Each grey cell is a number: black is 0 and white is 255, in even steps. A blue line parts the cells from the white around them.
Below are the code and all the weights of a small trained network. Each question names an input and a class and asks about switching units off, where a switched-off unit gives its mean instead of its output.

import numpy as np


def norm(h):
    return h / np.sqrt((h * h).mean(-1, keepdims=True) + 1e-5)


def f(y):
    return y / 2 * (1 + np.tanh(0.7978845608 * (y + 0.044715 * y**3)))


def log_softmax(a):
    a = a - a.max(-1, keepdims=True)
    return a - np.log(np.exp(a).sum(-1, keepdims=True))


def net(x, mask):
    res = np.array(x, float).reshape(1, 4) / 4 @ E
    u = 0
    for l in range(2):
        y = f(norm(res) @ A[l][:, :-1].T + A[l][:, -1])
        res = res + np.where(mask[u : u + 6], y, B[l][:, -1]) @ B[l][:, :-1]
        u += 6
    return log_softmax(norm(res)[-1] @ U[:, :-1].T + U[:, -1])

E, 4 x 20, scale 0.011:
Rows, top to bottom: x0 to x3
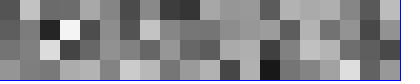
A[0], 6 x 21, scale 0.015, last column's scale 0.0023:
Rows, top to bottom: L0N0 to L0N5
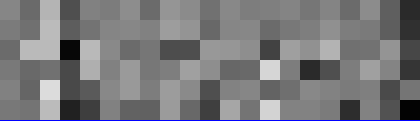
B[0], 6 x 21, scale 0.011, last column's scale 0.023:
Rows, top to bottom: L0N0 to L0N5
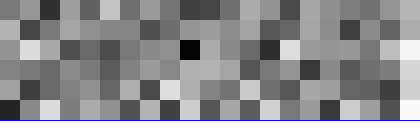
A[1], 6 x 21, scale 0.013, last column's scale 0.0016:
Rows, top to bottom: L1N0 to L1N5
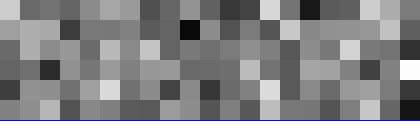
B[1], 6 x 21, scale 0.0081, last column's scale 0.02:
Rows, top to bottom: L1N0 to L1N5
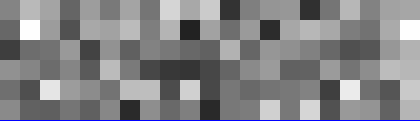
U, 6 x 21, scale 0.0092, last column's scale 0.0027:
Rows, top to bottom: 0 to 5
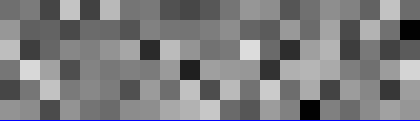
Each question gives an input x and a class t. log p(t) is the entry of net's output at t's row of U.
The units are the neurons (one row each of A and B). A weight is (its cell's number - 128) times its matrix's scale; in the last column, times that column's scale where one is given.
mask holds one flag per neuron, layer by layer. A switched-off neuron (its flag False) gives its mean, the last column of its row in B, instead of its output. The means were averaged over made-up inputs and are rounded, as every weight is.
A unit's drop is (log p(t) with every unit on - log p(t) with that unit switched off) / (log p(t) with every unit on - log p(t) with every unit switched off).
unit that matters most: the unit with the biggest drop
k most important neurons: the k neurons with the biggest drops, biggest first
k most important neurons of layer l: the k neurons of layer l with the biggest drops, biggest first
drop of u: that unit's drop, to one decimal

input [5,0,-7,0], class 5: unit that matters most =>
L0N2
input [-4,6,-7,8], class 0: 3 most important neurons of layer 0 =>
(L0N5, L0N2, L0N3)
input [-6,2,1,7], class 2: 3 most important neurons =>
(L0N5, L0N2, L0N0)
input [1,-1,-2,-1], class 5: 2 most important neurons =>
(L0N3, L0N2)
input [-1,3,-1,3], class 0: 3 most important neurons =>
(L0N2, L0N5, L0N3)
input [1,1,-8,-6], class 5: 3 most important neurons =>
(L0N3, L0N5, L1N0)
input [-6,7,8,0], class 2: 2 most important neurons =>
(L0N4, L0N1)
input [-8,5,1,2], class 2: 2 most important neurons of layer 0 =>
(L0N5, L0N2)
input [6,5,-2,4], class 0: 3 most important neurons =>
(L0N2, L0N5, L1N3)
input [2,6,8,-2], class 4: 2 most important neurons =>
(L0N5, L1N1)
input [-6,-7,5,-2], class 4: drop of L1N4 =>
0.1
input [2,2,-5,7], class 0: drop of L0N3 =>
0.2
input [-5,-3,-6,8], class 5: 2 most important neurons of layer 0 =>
(L0N2, L0N5)
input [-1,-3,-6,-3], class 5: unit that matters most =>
L0N3
